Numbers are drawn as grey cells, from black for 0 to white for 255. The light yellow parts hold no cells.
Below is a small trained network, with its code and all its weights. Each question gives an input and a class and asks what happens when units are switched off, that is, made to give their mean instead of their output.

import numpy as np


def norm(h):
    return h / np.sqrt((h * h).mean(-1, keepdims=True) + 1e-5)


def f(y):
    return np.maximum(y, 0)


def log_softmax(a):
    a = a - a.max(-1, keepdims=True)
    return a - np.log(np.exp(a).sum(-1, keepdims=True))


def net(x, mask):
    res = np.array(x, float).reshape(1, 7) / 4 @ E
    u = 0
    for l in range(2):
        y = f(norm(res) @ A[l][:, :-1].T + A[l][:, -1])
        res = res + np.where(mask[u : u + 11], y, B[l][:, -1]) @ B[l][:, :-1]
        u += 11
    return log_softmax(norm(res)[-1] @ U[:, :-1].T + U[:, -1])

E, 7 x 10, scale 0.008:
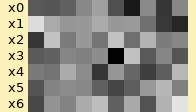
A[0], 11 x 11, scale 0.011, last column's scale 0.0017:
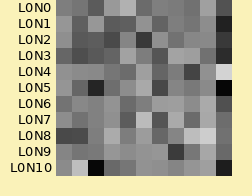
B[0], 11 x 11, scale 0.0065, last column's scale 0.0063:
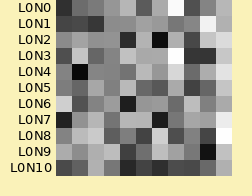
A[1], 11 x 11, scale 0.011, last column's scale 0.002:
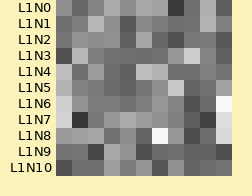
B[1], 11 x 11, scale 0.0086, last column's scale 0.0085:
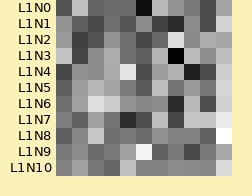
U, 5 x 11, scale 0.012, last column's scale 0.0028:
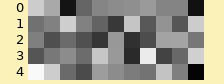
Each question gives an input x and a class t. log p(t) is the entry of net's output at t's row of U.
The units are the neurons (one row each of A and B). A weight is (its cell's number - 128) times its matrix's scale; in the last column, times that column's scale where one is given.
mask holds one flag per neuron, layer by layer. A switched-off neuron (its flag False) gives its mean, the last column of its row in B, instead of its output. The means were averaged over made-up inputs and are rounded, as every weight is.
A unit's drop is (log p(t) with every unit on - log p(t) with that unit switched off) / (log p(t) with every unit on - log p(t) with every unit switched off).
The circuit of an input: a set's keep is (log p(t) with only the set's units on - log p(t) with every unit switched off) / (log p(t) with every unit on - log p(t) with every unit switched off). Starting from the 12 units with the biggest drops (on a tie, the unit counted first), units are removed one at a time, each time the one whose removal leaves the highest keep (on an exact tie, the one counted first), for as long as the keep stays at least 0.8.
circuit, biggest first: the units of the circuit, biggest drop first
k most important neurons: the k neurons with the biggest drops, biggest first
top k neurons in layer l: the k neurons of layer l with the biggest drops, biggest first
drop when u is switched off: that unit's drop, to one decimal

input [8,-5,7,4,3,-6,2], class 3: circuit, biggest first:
(L1N7)
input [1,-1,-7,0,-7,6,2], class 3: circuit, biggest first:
(L0N2 L1N7)
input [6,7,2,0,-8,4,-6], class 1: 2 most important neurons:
(L1N7 L0N7)
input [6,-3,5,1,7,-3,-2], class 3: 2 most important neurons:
(L1N7 L1N3)
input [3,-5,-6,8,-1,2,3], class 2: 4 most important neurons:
(L0N2 L1N4 L1N6 L1N5)
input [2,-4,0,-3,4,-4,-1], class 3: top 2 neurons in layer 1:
(L1N7 L1N3)
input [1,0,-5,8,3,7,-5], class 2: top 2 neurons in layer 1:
(L1N4 L1N8)
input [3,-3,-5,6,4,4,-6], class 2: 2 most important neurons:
(L1N4 L0N2)
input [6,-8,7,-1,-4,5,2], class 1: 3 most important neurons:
(L0N8 L1N3 L0N6)
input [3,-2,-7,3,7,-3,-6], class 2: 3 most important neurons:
(L0N2 L0N1 L0N8)
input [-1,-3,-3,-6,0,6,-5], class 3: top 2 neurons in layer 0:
(L0N5 L0N3)
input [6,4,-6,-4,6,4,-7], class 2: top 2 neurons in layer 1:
(L1N7 L1N4)
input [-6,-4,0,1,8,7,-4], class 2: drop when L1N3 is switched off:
-0.1
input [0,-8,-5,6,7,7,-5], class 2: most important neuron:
(L0N2)
